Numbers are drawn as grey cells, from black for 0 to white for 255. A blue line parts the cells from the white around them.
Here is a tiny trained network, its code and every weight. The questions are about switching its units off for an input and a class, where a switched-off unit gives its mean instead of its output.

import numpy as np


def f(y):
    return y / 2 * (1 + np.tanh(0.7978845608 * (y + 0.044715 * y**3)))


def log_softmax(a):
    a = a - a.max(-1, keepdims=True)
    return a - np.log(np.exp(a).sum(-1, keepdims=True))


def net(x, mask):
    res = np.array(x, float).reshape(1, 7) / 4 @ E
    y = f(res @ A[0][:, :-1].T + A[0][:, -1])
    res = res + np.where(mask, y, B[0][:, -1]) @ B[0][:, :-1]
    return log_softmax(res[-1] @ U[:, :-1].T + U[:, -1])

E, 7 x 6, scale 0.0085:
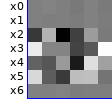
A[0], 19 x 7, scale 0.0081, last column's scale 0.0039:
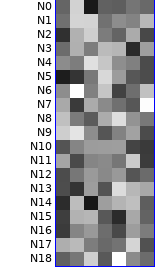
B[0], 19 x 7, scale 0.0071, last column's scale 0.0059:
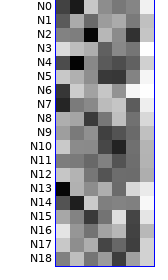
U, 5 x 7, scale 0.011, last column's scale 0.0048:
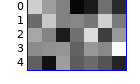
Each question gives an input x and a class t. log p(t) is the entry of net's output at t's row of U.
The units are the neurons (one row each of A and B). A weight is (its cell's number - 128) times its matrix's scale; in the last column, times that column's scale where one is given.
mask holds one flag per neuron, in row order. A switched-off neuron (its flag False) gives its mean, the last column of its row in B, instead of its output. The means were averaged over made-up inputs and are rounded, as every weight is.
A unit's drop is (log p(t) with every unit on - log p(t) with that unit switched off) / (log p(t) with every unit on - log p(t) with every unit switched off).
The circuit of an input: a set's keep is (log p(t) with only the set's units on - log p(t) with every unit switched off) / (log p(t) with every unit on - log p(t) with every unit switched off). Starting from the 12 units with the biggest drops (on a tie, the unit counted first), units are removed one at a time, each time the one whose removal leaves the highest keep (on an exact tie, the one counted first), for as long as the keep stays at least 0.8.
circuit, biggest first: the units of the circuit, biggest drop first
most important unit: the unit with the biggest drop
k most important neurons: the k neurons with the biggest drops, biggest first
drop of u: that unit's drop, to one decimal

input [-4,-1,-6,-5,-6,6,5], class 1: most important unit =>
N6
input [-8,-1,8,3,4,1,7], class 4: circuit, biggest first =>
(N14; N0)
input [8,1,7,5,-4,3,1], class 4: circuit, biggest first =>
(N0; N14)
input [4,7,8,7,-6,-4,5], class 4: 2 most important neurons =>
(N0; N14)
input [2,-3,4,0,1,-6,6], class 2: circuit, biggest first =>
(N15; N2)
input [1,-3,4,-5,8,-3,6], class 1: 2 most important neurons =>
(N13; N18)
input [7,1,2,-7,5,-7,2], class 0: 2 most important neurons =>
(N10; N5)
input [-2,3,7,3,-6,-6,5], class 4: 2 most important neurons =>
(N0; N14)
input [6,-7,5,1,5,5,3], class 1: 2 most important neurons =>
(N13; N15)
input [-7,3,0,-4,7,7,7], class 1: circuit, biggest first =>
(N13; N18)
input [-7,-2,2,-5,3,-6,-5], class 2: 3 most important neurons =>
(N2; N15; N16)
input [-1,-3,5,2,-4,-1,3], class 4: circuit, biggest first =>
(N0; N14)
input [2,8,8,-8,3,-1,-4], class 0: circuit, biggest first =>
(N5; N10)
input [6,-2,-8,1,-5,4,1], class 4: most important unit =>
N4
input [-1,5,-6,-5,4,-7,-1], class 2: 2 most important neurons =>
(N2; N15)
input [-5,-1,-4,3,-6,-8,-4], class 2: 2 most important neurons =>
(N15; N2)
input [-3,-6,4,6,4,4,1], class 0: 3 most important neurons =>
(N17; N6; N7)
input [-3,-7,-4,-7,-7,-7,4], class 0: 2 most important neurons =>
(N5; N10)
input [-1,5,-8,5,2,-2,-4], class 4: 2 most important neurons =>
(N4; N7)
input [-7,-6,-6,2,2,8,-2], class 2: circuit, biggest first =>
(N8)
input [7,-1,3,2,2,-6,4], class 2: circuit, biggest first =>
(N15; N2)
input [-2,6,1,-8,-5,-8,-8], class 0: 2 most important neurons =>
(N5; N10)
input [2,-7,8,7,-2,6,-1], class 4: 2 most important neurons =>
(N0; N14)
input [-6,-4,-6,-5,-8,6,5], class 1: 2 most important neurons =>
(N6; N7)
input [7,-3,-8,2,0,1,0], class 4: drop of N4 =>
0.2
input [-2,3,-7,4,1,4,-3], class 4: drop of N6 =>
0.1
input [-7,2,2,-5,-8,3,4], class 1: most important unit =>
N6
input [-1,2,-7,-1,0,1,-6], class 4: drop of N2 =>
0.0
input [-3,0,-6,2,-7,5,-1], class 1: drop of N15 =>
0.2
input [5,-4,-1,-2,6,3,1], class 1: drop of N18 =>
0.1
